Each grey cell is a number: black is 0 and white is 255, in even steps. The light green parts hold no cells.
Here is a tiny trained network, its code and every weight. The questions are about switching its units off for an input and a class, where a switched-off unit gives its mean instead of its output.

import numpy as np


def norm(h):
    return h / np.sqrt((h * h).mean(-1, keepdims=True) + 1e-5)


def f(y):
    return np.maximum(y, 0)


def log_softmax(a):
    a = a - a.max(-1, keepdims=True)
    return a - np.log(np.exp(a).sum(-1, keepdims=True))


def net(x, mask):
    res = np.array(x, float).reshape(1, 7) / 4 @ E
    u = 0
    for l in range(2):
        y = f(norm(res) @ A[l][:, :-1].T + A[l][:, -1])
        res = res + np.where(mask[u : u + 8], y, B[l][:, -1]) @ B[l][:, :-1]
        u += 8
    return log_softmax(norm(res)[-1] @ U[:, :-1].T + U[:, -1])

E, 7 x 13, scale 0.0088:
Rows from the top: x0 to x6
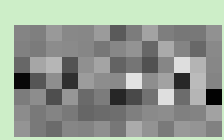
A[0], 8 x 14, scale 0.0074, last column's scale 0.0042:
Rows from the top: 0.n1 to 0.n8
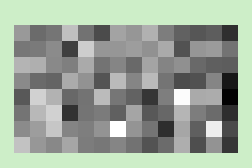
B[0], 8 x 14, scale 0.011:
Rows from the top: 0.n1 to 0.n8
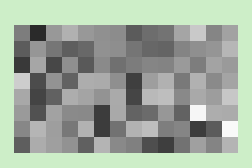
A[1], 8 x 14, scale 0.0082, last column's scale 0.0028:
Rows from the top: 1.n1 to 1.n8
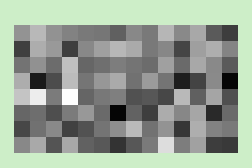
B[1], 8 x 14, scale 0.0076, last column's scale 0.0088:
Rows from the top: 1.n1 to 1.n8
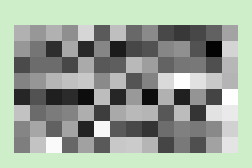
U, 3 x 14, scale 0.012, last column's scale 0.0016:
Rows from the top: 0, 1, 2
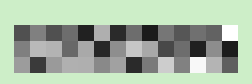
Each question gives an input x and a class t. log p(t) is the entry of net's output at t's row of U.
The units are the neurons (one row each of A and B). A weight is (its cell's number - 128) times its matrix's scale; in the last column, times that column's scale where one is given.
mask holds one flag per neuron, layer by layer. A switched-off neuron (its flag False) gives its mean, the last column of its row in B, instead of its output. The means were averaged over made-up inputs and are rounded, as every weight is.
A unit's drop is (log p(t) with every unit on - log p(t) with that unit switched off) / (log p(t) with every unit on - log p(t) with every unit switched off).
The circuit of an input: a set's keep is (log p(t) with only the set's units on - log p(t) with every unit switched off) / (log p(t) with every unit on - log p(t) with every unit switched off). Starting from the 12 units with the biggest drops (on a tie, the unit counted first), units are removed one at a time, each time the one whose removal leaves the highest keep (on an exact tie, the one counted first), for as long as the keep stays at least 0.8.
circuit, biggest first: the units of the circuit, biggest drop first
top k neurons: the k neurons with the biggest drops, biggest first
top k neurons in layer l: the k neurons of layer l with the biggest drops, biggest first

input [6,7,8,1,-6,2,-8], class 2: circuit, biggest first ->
[0.n5]
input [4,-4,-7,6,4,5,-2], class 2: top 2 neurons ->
[1.n4, 1.n5]
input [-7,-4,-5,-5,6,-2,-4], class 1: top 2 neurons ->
[1.n8, 1.n6]
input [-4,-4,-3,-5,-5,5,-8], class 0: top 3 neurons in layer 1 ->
[1.n5, 1.n8, 1.n6]
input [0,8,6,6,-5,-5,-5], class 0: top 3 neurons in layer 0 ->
[0.n2, 0.n4, 0.n1]
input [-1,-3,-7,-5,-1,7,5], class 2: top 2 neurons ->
[0.n4, 1.n4]
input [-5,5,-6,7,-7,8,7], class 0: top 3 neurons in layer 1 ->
[1.n2, 1.n7, 1.n8]
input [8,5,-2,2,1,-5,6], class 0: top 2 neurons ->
[0.n5, 0.n2]
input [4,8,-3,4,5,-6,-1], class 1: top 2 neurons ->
[1.n6, 1.n5]
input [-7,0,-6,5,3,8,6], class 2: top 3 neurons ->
[1.n4, 1.n5, 0.n8]
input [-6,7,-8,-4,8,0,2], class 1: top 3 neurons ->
[1.n8, 0.n5, 1.n6]
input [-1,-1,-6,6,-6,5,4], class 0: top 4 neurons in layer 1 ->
[1.n2, 1.n8, 1.n7, 1.n6]
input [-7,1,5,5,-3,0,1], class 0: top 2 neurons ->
[1.n2, 0.n2]
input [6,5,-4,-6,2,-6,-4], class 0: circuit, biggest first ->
[1.n5]
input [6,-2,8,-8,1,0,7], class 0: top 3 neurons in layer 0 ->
[0.n8, 0.n4, 0.n3]
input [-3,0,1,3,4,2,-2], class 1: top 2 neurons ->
[1.n6, 0.n8]
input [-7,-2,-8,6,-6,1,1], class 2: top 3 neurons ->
[0.n4, 1.n4, 1.n5]
